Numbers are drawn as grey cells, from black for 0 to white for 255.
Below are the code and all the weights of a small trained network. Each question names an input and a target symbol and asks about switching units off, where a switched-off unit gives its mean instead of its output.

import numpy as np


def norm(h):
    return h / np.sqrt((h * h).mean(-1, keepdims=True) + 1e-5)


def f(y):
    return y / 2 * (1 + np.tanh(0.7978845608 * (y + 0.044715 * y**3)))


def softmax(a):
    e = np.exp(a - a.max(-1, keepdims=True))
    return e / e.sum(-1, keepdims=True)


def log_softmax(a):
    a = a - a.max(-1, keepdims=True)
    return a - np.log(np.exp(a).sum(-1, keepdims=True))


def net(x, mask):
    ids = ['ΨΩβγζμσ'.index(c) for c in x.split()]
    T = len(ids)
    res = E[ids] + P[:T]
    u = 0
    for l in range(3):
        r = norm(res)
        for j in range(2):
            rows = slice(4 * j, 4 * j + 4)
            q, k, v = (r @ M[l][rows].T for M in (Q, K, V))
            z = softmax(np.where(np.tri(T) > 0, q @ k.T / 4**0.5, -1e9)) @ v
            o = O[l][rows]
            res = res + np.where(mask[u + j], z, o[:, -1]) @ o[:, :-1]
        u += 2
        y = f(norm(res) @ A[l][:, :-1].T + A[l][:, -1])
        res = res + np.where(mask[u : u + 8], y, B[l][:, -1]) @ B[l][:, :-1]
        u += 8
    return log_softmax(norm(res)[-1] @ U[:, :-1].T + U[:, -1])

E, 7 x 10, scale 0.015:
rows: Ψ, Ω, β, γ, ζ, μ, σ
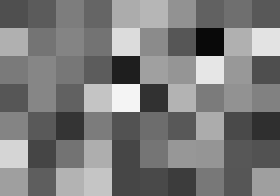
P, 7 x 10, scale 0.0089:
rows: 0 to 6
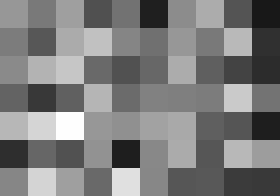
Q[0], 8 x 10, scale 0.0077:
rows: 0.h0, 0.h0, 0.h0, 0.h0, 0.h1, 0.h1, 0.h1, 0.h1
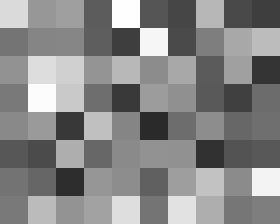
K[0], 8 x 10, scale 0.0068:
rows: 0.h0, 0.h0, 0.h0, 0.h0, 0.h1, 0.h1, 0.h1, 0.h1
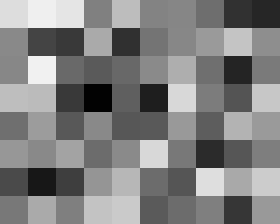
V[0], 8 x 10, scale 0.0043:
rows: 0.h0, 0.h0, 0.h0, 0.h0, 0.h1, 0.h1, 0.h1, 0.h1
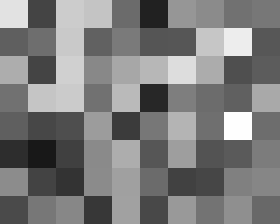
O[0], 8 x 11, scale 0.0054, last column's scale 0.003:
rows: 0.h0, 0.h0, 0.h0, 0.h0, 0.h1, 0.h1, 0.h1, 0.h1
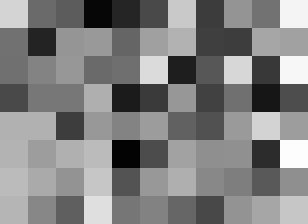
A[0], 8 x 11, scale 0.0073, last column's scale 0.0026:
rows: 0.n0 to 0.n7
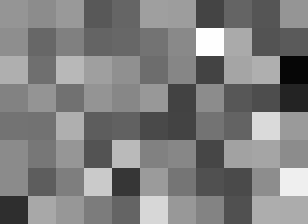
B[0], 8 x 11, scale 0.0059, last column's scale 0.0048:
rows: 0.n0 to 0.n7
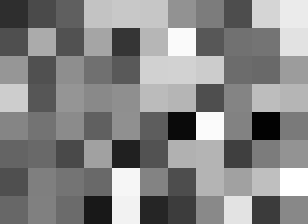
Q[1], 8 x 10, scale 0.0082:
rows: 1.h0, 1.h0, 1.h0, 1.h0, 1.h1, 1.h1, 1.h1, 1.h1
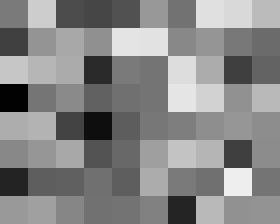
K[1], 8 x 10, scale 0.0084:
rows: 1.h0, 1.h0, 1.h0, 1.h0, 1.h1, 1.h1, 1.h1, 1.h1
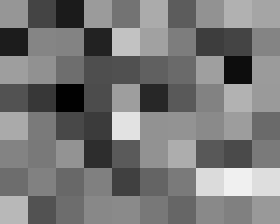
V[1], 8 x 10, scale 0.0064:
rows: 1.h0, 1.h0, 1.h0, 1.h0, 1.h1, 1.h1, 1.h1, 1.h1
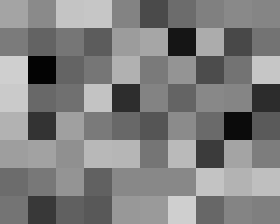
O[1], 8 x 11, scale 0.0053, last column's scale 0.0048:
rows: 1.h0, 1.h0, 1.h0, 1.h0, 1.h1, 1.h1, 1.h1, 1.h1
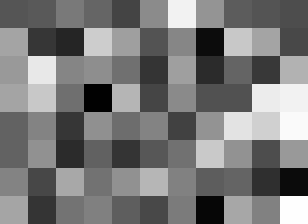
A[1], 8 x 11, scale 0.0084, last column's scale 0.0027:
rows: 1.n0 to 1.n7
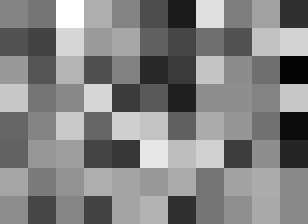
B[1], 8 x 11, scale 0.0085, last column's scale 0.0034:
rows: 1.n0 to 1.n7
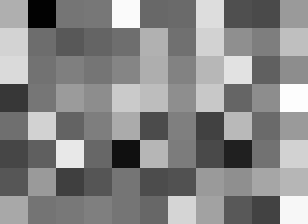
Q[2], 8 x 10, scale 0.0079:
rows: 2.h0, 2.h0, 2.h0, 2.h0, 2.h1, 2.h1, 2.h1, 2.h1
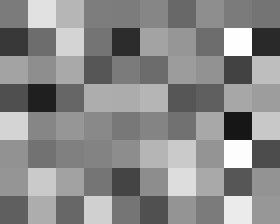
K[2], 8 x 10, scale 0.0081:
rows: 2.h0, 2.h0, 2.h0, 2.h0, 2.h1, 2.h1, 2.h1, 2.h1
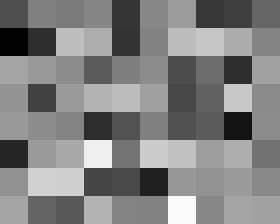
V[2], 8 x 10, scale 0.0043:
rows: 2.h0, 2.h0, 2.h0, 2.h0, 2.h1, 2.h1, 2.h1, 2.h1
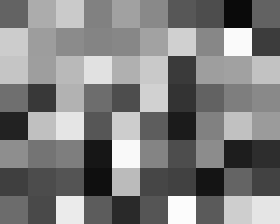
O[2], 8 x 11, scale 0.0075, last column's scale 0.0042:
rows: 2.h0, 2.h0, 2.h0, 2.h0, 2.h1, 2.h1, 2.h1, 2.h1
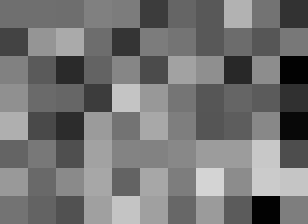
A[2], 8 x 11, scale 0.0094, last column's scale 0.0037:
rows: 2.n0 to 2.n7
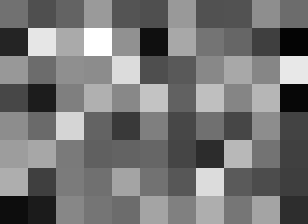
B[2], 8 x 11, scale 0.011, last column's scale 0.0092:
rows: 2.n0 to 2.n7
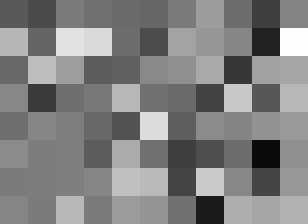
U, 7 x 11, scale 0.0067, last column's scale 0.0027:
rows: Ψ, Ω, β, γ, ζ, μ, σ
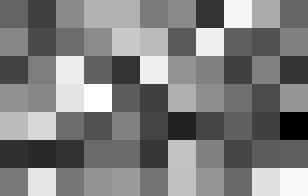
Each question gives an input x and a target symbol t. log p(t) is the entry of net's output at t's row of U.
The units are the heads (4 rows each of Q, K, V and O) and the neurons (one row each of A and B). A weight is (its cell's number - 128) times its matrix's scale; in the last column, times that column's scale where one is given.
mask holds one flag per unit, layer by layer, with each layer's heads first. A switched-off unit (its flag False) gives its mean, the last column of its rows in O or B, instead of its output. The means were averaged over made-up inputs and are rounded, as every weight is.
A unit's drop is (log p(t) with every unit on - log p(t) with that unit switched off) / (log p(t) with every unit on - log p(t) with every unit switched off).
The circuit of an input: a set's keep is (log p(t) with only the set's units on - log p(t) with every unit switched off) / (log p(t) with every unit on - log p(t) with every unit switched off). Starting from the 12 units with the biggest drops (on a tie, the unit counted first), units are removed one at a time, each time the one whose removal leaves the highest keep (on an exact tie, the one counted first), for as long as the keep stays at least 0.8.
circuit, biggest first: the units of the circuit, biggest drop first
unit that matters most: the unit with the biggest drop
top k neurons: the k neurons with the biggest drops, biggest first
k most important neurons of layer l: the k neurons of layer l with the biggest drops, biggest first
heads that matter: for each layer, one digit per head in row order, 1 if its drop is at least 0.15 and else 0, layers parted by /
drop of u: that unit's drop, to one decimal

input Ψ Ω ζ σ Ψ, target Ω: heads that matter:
11 / 11 / 11
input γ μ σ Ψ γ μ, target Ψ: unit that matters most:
0.n6
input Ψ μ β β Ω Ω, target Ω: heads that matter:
10 / 01 / 00
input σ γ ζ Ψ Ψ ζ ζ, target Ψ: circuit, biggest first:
1.h0, 1.n3, 2.h1, 2.n3
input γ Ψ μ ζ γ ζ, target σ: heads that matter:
00 / 10 / 00
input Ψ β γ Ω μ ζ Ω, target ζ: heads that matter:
10 / 10 / 00
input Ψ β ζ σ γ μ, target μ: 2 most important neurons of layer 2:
2.n0, 2.n1
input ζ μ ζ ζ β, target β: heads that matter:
00 / 00 / 00
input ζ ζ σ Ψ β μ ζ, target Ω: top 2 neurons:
1.n7, 0.n1
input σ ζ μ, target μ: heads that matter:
01 / 00 / 00
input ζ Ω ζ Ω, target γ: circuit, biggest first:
1.h0, 0.n5
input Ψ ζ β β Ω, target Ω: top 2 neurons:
0.n1, 0.n5
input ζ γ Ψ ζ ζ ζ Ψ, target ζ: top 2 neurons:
1.n3, 2.n5
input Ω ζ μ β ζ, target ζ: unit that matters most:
0.h0
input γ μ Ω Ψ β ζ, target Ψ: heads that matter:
10 / 10 / 00
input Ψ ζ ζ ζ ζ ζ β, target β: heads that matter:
01 / 00 / 00
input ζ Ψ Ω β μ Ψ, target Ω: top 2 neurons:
0.n7, 1.n1
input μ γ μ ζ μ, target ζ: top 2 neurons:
2.n5, 2.n1
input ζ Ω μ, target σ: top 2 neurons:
0.n0, 2.n1
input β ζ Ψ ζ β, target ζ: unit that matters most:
1.h0
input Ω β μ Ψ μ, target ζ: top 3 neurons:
1.n7, 2.n5, 2.n1
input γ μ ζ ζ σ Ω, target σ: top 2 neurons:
0.n5, 2.n1
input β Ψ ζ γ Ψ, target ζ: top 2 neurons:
1.n3, 1.n4
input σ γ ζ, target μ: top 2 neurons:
0.n4, 2.n0
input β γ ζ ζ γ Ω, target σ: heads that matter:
10 / 00 / 00
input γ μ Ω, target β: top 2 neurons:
0.n5, 0.n0
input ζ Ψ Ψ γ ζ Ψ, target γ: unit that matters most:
1.h1
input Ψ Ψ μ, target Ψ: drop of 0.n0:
1.1
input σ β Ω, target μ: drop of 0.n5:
0.3
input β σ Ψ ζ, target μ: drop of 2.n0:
0.3
